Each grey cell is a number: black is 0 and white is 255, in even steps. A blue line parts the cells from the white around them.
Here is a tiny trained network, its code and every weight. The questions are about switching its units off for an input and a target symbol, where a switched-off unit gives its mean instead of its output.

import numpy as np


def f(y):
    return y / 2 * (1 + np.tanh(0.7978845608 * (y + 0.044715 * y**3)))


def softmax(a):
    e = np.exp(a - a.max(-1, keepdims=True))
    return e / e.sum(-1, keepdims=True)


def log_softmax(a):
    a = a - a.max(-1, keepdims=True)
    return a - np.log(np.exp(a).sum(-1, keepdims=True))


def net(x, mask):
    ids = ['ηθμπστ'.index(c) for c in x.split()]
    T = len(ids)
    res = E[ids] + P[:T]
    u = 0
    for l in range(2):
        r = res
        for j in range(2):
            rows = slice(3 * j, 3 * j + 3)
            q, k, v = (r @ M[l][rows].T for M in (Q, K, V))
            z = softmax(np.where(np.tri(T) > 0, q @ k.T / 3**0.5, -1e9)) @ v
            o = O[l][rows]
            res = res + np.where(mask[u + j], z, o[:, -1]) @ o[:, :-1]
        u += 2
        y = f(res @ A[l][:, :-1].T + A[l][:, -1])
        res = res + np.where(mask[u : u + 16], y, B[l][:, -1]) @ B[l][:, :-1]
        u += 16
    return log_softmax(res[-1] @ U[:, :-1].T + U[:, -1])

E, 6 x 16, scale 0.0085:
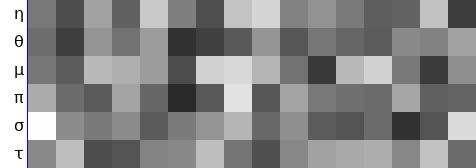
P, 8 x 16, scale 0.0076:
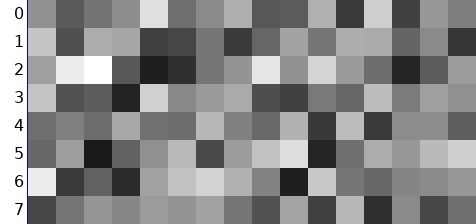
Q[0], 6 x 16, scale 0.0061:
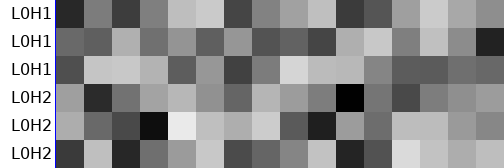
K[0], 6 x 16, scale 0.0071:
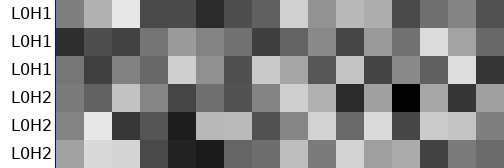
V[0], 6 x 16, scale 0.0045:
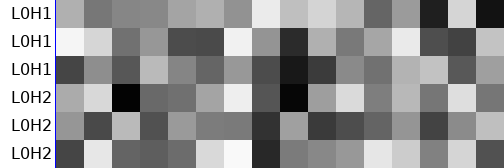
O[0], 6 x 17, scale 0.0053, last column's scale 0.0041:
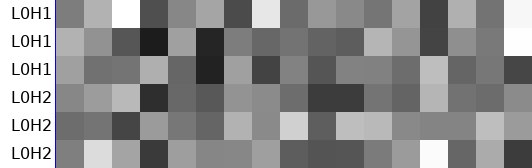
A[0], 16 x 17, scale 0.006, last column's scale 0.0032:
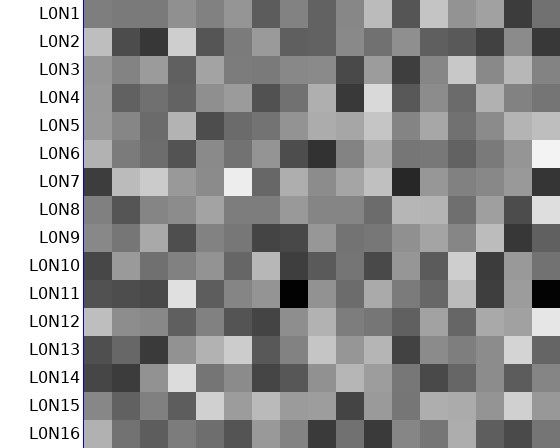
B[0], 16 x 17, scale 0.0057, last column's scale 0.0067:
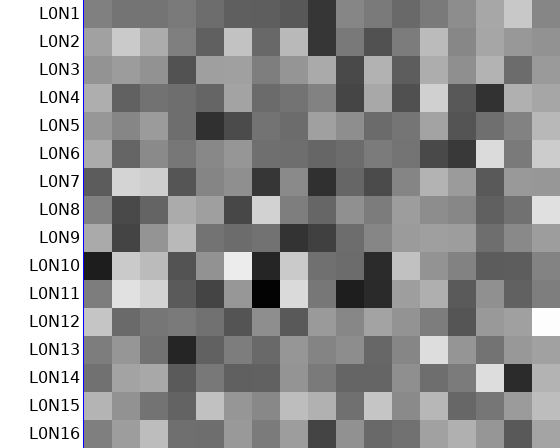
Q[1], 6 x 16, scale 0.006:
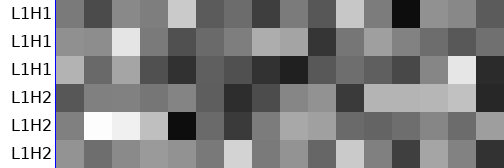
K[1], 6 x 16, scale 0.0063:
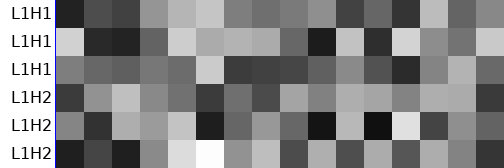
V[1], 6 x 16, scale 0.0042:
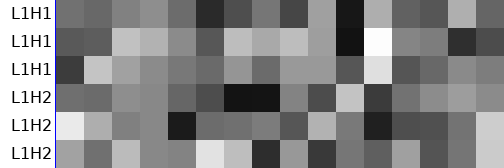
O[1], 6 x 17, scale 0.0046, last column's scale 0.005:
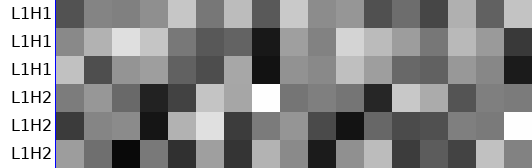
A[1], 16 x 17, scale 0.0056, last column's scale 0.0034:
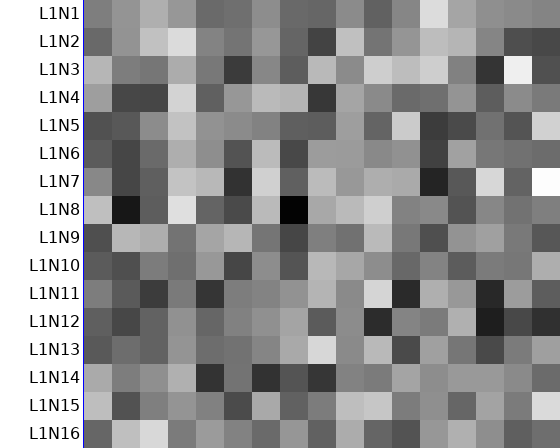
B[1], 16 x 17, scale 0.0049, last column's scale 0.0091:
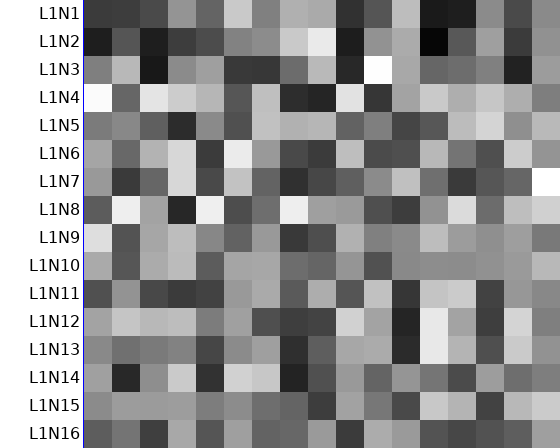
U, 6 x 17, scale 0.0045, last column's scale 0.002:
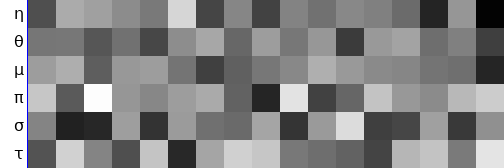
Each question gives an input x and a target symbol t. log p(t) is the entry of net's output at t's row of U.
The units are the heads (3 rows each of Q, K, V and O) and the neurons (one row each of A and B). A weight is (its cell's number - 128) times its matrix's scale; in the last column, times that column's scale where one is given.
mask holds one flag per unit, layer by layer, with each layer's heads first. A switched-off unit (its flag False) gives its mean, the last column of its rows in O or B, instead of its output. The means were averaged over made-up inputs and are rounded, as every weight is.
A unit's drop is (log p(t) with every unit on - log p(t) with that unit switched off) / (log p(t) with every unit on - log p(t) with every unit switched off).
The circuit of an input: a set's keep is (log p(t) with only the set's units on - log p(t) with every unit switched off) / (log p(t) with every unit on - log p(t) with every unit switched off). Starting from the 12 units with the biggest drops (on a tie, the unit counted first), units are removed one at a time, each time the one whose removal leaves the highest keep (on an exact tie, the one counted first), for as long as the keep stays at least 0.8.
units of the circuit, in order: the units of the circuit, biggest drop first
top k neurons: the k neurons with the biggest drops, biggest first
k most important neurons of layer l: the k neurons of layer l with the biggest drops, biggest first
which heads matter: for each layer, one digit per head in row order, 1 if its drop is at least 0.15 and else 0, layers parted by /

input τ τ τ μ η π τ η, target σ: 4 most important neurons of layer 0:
L0N7; L0N14; L0N12; L0N6
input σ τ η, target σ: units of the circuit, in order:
L0H2; L1N8
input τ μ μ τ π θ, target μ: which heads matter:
01 / 10
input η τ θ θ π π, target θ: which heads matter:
01 / 01
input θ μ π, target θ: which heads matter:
00 / 01
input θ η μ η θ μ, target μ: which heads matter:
00 / 10
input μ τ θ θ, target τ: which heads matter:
01 / 00
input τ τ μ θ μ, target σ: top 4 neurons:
L1N7; L1N2; L1N3; L1N1
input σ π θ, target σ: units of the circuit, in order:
L1H2; L0H2; L1N8
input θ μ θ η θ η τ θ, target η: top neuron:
L0N11
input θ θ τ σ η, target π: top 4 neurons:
L1N6; L1N8; L1N7; L1N15
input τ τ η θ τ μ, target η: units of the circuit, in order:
L0H1; L0N7; L1N16
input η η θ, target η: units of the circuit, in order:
L0H1; L0N7
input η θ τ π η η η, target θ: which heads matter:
00 / 00
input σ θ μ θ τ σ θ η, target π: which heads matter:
00 / 11
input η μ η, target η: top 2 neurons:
L0N7; L0N4
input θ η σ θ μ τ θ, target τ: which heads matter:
01 / 10
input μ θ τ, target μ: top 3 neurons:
L1N3; L1N8; L1N7
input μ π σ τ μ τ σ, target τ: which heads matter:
01 / 00
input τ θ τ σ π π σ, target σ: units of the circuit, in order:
L1H2; L1N8
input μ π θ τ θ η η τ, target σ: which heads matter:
01 / 11
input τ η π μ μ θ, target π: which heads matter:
01 / 11
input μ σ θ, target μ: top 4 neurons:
L1N3; L1N8; L1N7; L1N15
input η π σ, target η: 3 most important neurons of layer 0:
L0N7; L0N4; L0N1
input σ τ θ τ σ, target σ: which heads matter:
11 / 01
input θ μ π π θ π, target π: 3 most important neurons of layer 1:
L1N10; L1N3; L1N2
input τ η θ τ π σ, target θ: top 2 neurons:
L1N11; L0N13
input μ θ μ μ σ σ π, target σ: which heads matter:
00 / 01
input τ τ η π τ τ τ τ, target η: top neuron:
L0N10
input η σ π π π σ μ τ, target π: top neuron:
L1N6
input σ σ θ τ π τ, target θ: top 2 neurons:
L0N13; L1N11
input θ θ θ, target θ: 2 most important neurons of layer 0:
L0N4; L0N5
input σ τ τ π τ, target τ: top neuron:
L0N10
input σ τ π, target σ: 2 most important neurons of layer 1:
L1N8; L1N15
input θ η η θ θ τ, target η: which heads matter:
10 / 00
